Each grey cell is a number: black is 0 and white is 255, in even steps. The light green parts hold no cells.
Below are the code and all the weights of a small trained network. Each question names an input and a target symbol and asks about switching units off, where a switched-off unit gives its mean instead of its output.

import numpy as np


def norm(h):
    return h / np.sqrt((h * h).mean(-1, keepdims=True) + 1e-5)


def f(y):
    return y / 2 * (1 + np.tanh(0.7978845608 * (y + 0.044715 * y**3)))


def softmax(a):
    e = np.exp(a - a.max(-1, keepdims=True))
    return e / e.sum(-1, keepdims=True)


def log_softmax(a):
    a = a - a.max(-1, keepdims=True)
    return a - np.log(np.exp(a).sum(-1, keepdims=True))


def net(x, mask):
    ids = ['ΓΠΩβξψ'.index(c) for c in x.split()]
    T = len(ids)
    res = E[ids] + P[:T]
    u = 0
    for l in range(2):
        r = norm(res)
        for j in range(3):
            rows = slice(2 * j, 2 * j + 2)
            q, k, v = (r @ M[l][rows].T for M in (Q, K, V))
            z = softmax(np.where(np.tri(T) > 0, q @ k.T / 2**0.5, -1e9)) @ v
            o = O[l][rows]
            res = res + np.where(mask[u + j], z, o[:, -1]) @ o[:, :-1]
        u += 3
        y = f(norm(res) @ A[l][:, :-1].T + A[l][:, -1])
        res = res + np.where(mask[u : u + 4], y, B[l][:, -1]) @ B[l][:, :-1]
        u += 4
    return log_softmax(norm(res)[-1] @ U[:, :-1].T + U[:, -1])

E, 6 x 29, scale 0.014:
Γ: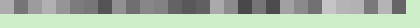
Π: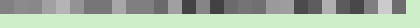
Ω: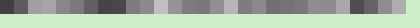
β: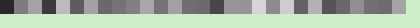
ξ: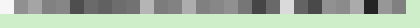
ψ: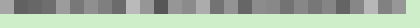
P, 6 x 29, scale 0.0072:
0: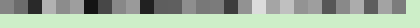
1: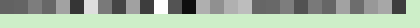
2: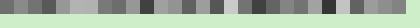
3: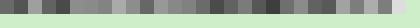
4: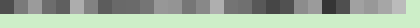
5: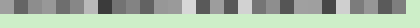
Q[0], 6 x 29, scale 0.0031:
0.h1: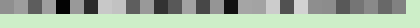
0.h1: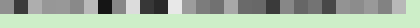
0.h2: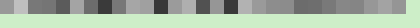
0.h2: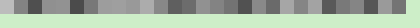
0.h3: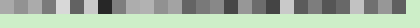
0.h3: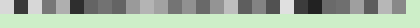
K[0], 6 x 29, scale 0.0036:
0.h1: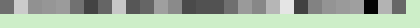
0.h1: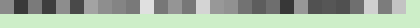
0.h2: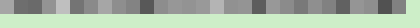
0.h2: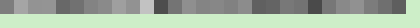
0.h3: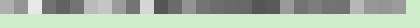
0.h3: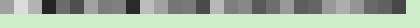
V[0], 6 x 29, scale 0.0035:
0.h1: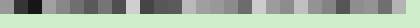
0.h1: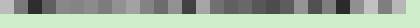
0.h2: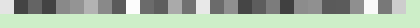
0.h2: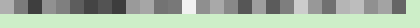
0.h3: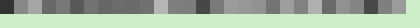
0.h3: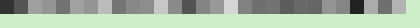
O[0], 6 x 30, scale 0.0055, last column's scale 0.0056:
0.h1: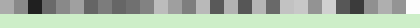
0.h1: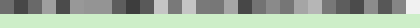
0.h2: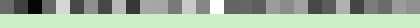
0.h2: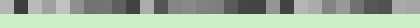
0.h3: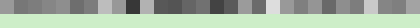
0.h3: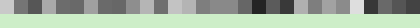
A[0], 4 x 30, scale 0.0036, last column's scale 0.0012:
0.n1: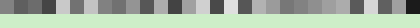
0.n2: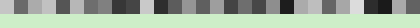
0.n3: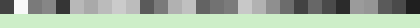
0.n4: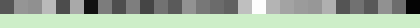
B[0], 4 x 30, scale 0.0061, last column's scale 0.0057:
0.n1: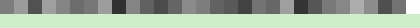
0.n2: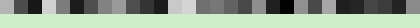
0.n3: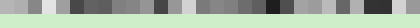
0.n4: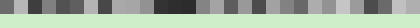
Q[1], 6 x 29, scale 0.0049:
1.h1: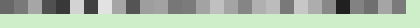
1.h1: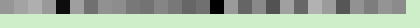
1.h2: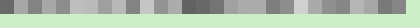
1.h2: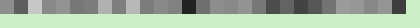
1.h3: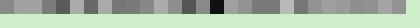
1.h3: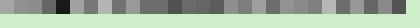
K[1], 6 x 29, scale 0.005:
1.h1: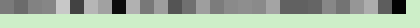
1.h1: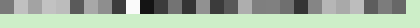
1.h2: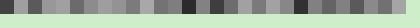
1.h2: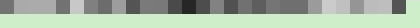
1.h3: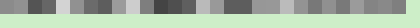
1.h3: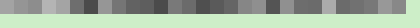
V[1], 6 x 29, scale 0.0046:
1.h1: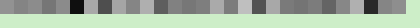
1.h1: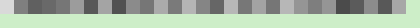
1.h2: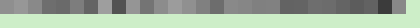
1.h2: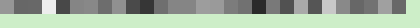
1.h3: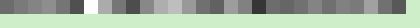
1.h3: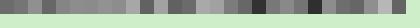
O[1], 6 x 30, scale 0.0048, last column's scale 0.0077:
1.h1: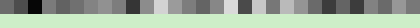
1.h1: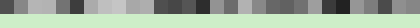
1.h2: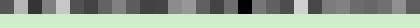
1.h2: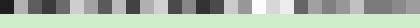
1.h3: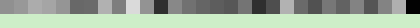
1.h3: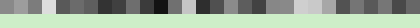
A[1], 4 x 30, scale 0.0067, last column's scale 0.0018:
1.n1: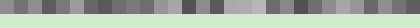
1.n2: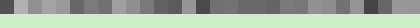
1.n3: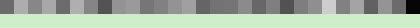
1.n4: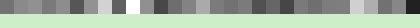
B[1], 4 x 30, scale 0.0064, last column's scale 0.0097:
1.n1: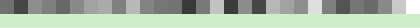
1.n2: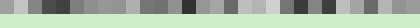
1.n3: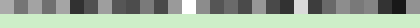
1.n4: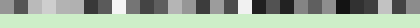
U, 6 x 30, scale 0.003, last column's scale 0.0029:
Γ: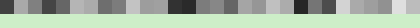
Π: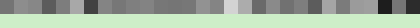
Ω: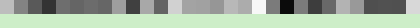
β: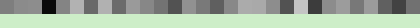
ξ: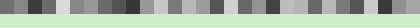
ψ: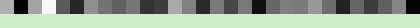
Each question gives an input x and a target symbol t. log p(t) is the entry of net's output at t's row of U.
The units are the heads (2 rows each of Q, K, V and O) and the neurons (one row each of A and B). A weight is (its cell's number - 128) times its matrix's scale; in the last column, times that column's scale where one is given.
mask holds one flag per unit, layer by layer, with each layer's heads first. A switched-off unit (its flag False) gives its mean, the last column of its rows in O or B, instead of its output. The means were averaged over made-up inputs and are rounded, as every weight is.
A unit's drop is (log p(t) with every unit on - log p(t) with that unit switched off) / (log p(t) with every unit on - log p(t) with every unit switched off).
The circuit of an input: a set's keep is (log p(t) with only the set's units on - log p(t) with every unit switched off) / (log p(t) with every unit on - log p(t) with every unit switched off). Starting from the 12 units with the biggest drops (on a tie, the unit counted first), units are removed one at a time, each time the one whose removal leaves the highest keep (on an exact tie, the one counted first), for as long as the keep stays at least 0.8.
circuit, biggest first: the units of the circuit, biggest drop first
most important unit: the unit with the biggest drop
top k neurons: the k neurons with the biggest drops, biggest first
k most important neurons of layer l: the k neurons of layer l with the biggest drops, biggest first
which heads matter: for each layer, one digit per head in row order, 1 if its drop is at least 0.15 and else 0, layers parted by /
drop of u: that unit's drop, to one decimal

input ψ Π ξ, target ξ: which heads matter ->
100 / 000
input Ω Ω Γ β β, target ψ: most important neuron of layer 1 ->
(1.n4)
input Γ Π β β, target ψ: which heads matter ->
000 / 010
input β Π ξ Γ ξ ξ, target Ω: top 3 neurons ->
(0.n2; 1.n1; 1.n2)
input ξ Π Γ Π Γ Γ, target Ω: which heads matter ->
100 / 000
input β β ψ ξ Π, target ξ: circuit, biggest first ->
(0.h1; 1.n1)
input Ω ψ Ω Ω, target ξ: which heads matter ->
100 / 110
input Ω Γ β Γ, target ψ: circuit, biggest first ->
(0.n2; 0.h1; 0.h3)
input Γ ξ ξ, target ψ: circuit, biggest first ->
(0.n2; 0.h1)
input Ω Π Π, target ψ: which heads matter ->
110 / 000
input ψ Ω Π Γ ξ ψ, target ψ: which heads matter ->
001 / 101
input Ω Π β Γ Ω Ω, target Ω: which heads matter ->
001 / 000
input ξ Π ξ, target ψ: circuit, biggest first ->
(0.h1; 0.n2)
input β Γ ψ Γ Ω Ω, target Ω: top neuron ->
(1.n2)
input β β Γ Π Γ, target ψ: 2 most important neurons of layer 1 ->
(1.n1; 1.n3)
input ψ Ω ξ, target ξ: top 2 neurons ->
(1.n1; 0.n4)
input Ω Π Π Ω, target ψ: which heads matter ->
111 / 101
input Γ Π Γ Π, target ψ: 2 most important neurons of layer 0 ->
(0.n3; 0.n1)
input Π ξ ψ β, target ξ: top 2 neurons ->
(0.n4; 1.n1)
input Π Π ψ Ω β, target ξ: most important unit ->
0.h1
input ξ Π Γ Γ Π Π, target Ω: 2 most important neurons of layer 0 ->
(0.n3; 0.n4)
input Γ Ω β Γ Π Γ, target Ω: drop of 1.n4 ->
0.0
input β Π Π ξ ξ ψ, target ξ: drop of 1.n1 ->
0.1
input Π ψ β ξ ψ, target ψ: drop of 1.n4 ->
0.4
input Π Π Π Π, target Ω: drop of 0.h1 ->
0.5
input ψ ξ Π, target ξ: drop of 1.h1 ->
-0.1
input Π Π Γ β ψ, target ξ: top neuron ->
(1.n1)
